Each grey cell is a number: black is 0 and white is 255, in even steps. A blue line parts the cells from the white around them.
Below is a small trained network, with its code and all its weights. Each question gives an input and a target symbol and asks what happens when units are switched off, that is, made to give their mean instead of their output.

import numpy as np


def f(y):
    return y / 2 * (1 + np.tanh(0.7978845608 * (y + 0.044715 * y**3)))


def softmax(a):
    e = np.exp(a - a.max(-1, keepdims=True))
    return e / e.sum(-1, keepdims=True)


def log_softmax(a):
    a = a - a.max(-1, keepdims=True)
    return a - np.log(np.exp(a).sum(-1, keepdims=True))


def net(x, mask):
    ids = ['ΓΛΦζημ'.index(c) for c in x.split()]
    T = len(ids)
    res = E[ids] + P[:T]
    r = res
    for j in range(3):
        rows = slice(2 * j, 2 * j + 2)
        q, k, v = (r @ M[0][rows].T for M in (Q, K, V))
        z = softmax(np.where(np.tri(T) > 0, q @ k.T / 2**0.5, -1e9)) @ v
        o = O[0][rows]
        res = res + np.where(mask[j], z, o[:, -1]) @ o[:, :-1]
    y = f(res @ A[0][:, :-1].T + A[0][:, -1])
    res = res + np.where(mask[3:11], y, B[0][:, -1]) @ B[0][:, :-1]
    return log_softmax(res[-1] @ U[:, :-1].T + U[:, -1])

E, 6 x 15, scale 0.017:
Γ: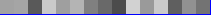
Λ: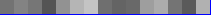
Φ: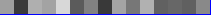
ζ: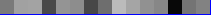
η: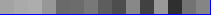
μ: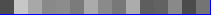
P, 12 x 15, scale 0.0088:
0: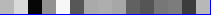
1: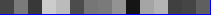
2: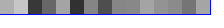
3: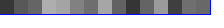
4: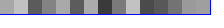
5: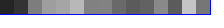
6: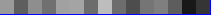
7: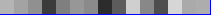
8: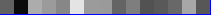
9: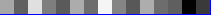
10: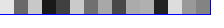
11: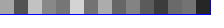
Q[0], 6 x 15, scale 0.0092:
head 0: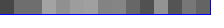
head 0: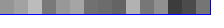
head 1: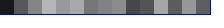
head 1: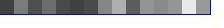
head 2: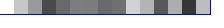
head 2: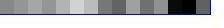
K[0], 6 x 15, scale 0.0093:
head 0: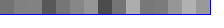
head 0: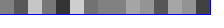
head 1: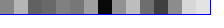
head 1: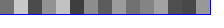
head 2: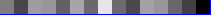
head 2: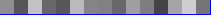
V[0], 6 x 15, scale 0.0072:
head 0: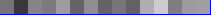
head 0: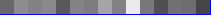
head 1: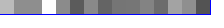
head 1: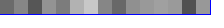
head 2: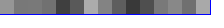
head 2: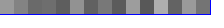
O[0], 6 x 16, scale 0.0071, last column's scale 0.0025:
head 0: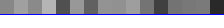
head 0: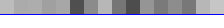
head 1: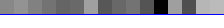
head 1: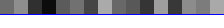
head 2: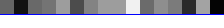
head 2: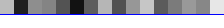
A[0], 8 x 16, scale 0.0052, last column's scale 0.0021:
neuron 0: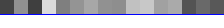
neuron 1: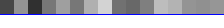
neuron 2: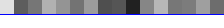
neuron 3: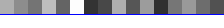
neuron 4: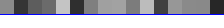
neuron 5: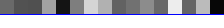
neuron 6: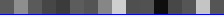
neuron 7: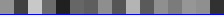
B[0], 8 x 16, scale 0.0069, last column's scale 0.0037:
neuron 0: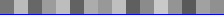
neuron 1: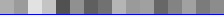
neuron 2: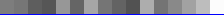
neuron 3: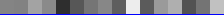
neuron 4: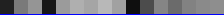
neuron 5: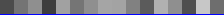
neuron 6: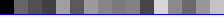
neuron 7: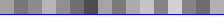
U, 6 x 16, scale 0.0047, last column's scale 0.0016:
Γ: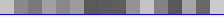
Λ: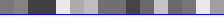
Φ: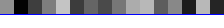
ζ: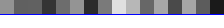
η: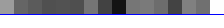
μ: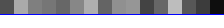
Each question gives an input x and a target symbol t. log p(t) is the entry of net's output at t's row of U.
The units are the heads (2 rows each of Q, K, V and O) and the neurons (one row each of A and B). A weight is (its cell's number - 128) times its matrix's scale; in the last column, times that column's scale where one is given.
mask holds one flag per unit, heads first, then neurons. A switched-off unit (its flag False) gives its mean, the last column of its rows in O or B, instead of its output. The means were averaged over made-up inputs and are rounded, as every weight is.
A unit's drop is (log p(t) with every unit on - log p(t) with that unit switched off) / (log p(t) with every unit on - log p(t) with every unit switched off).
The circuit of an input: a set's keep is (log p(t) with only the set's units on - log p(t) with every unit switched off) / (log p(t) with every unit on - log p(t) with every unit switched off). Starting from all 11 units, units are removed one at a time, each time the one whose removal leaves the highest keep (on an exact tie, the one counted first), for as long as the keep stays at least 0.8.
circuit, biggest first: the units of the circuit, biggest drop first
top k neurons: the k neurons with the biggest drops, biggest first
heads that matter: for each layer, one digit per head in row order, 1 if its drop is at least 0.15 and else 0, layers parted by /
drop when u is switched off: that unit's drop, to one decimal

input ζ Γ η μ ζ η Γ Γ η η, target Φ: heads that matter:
001
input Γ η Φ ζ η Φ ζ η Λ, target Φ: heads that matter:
001
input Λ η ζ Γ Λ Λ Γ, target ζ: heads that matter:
110
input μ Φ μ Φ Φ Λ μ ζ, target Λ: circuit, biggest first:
[head 0; head 2]
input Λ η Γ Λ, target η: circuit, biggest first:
[head 2; head 1]
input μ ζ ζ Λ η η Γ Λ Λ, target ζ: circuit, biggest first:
[head 1; head 0; neuron 1]
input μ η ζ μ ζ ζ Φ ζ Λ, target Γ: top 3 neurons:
[neuron 1; neuron 6; neuron 4]
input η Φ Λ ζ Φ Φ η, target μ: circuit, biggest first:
[head 2; head 0; head 1]
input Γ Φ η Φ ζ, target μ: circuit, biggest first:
[head 2; head 1; neuron 3; head 0]
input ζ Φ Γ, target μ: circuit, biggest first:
[head 2; head 0; neuron 3; head 1]
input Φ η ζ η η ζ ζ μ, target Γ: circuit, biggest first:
[head 1; head 2]
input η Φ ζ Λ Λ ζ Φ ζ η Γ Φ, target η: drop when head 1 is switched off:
0.3
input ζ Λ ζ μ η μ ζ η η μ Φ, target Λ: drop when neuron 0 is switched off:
0.0
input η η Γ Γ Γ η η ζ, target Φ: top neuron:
[neuron 7]
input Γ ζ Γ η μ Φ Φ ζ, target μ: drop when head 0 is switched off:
0.2
